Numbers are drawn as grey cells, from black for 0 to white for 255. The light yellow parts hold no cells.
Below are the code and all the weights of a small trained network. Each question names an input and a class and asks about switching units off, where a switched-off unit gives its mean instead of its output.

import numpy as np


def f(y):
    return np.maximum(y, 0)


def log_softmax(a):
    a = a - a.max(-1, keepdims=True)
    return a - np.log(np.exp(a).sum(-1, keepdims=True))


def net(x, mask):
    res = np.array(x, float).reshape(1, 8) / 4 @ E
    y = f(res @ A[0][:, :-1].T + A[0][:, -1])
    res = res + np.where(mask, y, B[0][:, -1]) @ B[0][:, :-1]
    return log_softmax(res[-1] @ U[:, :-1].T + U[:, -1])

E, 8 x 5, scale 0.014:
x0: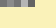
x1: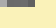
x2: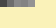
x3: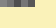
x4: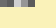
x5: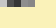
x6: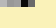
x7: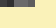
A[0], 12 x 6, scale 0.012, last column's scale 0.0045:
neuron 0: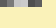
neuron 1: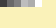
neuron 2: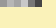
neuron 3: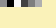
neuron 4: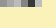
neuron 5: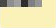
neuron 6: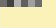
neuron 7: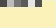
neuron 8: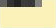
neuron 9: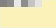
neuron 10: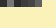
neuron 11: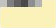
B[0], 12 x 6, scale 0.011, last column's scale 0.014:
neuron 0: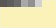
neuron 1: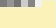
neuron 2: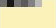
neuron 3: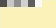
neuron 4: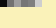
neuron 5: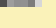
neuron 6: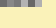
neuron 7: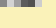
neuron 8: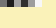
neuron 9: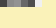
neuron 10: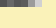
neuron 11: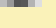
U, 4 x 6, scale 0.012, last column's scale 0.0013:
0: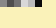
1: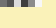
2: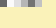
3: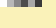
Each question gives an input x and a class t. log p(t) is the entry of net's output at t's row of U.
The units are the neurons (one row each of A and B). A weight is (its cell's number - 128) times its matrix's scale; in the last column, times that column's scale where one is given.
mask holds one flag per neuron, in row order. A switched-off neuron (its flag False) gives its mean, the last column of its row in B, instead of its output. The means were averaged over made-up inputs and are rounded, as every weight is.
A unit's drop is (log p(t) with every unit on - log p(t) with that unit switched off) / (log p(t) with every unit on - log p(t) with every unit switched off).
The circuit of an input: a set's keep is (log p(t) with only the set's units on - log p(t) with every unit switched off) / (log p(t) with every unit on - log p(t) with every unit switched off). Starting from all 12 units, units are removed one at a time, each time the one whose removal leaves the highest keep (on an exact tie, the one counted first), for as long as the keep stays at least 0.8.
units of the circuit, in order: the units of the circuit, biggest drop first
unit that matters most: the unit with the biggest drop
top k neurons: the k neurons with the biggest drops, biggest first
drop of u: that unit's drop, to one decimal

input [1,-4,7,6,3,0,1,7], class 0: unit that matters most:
neuron 1
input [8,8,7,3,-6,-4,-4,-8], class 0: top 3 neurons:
[neuron 2; neuron 3; neuron 9]
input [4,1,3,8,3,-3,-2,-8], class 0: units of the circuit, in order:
[neuron 2; neuron 7]
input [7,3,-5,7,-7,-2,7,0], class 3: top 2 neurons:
[neuron 11; neuron 9]
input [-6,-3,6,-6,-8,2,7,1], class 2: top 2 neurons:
[neuron 5; neuron 7]
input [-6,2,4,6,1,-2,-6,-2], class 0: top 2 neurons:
[neuron 3; neuron 7]
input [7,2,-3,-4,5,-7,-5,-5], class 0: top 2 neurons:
[neuron 2; neuron 0]
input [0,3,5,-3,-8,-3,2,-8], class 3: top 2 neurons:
[neuron 3; neuron 11]
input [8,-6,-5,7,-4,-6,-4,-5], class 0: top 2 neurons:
[neuron 2; neuron 3]
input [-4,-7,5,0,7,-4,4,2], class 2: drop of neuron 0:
0.0
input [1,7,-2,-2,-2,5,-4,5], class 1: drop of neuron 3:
0.1
